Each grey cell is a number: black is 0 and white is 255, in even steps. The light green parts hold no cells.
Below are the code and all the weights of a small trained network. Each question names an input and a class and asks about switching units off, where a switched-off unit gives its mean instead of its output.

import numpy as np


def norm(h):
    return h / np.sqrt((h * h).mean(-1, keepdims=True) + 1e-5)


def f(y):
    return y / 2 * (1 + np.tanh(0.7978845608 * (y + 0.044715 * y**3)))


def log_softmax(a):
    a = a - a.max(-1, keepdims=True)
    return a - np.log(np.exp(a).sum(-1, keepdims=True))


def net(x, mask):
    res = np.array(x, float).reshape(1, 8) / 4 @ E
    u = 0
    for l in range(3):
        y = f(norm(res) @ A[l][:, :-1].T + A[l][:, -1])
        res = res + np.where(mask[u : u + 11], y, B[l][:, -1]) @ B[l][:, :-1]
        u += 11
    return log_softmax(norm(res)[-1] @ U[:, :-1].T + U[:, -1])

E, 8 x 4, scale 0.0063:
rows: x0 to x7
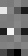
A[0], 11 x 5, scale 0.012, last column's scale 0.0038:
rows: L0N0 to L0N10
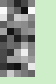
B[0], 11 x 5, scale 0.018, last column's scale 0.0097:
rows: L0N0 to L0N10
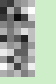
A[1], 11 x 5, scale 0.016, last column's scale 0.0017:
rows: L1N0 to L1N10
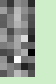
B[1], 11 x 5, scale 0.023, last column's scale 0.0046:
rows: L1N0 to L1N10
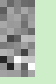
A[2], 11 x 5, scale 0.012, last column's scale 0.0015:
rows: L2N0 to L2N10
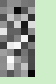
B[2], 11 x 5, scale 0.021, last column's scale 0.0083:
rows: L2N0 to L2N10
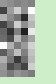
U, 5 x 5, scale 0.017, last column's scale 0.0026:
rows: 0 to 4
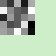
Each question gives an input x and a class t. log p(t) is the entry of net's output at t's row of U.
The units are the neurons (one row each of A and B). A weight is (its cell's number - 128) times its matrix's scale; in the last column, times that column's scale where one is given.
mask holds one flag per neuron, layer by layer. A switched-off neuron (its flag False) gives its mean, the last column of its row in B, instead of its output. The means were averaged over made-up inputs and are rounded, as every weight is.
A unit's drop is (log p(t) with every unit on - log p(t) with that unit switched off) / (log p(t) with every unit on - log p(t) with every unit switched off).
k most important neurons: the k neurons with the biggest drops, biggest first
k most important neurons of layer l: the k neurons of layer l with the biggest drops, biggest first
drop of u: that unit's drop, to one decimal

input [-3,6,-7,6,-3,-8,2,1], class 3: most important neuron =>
(L0N4)
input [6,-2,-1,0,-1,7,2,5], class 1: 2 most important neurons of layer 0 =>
(L0N9, L0N4)
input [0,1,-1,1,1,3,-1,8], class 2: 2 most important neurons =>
(L0N5, L0N0)
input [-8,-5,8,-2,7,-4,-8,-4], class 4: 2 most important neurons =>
(L1N8, L0N1)
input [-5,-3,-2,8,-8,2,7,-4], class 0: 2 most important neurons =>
(L0N1, L0N2)
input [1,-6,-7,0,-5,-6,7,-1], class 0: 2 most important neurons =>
(L0N2, L0N9)
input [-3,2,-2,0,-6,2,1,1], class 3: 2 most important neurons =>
(L0N4, L0N5)
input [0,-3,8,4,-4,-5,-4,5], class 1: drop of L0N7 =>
0.1
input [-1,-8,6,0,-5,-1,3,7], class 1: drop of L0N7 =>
0.1
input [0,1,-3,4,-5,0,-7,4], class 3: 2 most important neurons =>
(L0N4, L1N5)
